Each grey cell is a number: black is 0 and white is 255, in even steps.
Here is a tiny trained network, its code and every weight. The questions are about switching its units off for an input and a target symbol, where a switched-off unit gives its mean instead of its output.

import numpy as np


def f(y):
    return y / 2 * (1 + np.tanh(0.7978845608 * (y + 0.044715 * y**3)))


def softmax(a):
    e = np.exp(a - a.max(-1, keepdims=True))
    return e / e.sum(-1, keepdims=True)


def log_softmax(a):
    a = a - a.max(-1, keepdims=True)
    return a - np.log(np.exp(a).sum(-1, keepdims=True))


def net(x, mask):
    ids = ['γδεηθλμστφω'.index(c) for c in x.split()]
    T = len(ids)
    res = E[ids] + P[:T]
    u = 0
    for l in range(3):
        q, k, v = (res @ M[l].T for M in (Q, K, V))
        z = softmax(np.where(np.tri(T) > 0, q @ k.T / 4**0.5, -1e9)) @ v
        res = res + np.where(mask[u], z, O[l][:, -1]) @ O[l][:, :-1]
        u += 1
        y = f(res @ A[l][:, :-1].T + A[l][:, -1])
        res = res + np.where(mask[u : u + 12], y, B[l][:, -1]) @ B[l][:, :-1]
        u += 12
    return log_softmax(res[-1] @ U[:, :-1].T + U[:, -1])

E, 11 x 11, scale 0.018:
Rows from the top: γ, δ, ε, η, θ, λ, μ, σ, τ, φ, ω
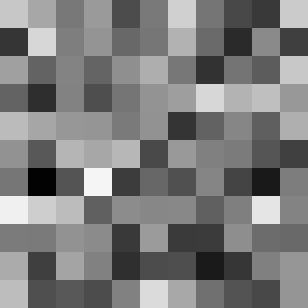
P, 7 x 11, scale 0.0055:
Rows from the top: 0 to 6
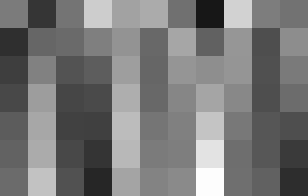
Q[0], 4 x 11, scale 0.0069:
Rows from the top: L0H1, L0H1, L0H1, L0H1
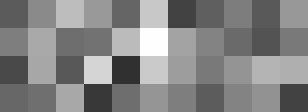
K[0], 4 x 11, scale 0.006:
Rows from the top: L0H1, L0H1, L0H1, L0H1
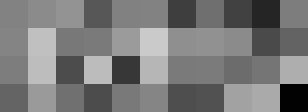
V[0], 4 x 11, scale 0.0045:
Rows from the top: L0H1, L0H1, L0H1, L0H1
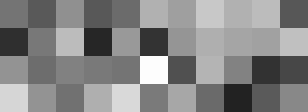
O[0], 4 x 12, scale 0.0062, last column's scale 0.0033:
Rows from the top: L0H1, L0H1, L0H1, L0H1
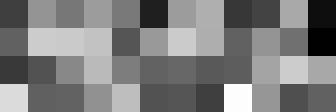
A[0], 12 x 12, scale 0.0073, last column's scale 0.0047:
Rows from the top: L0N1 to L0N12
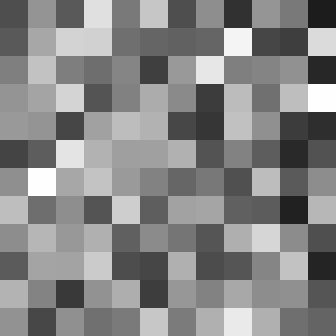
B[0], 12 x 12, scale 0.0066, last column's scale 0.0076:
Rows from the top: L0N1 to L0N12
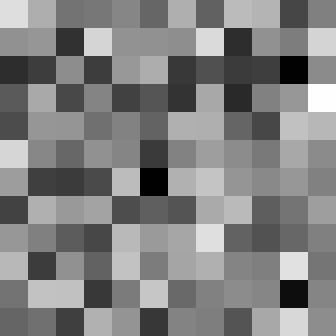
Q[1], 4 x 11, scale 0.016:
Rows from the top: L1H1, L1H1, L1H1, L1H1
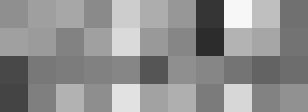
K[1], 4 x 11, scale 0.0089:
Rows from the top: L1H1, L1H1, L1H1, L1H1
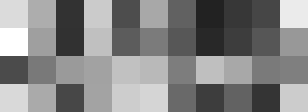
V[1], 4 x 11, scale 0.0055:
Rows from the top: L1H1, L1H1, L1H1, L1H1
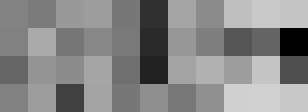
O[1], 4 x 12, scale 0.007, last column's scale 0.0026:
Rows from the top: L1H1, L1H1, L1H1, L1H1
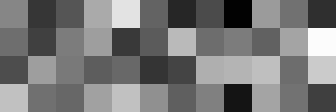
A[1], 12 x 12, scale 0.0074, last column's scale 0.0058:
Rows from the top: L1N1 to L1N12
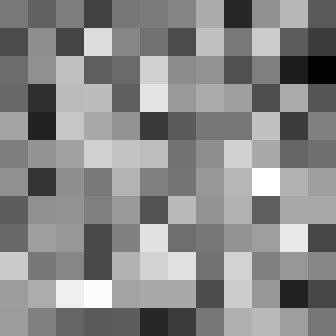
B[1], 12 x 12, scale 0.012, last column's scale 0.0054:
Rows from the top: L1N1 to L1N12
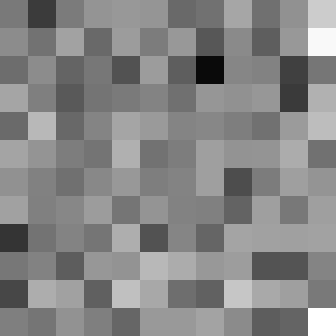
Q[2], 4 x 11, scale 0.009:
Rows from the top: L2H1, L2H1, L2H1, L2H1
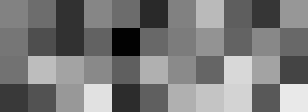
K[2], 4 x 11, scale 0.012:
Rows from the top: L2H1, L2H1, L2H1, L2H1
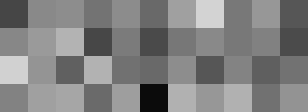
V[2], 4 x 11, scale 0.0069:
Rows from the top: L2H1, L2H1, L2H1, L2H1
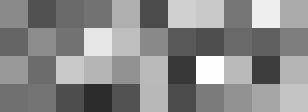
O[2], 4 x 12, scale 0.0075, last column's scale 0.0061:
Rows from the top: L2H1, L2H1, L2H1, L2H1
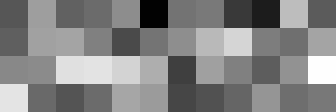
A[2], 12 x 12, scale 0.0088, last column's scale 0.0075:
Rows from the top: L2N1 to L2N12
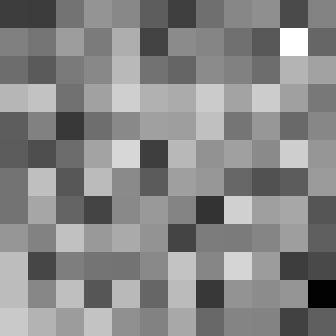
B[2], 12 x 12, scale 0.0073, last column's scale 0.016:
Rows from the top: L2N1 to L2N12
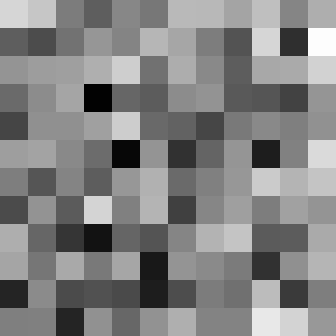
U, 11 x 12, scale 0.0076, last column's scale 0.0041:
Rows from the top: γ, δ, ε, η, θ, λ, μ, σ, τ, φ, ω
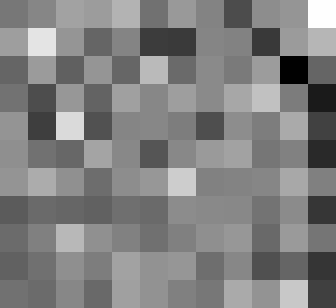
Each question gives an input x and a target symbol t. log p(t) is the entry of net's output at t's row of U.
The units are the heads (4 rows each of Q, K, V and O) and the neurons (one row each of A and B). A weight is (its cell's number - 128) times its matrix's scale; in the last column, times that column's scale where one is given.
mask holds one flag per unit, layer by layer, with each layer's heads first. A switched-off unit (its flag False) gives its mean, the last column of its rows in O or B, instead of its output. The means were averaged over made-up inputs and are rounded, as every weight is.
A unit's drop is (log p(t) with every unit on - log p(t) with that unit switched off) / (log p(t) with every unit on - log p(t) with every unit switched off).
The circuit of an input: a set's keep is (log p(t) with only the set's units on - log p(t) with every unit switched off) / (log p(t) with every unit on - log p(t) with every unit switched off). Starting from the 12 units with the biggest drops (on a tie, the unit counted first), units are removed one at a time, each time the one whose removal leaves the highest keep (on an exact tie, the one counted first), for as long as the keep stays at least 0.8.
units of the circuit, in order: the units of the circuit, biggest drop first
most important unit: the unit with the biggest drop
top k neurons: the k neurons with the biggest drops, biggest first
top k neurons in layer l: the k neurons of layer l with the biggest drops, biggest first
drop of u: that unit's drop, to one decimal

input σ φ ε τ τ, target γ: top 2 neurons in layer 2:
(L2N2, L2N3)
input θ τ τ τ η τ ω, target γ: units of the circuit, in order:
(L2N3, L2H1)
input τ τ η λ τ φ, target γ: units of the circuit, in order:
(L2H1, L2N2)
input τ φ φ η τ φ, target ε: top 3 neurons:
(L0N5, L0N2, L1N2)
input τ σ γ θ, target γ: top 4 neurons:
(L2N2, L2N3, L0N7, L0N9)
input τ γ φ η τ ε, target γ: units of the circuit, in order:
(L2N2, L2H1)
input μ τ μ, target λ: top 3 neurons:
(L2N10, L1N4, L0N4)
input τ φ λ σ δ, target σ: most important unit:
L0N4
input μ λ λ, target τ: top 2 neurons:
(L0N2, L2N6)
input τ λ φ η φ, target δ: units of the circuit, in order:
(L1H1, L2N2)
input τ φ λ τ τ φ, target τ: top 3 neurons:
(L0N8, L1N12, L0N2)
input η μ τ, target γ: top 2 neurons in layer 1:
(L1N4, L1N2)
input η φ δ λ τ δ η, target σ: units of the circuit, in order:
(L0N7, L2H1)
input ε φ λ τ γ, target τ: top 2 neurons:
(L0N8, L0N2)
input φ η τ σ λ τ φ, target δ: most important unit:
L1H1
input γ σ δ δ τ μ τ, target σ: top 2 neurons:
(L1N1, L0N4)
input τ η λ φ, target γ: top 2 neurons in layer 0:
(L0N10, L0N4)
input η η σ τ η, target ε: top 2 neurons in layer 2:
(L2N3, L2N7)
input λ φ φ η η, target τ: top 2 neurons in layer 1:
(L1N1, L1N2)
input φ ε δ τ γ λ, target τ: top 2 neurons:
(L0N8, L2N6)
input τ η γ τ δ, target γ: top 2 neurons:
(L0N7, L2N2)
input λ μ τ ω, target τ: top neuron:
(L0N8)
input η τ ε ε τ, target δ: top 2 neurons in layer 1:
(L1N4, L1N2)
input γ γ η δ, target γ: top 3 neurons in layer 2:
(L2N2, L2N3, L2N7)
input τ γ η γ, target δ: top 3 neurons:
(L2N2, L0N11, L0N3)
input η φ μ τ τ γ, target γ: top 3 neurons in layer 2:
(L2N2, L2N6, L2N3)
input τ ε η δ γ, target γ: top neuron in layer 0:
(L0N12)
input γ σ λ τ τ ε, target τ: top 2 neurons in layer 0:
(L0N8, L0N4)
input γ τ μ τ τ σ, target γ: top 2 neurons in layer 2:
(L2N2, L2N3)
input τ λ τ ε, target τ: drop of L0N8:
0.2
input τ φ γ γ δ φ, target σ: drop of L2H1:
0.9
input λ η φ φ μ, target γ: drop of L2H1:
0.7
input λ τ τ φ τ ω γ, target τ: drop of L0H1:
0.1
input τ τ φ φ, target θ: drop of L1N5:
0.1
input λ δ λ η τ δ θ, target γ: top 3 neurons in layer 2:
(L2N2, L2N3, L2N7)
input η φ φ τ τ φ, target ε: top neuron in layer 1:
(L1N12)
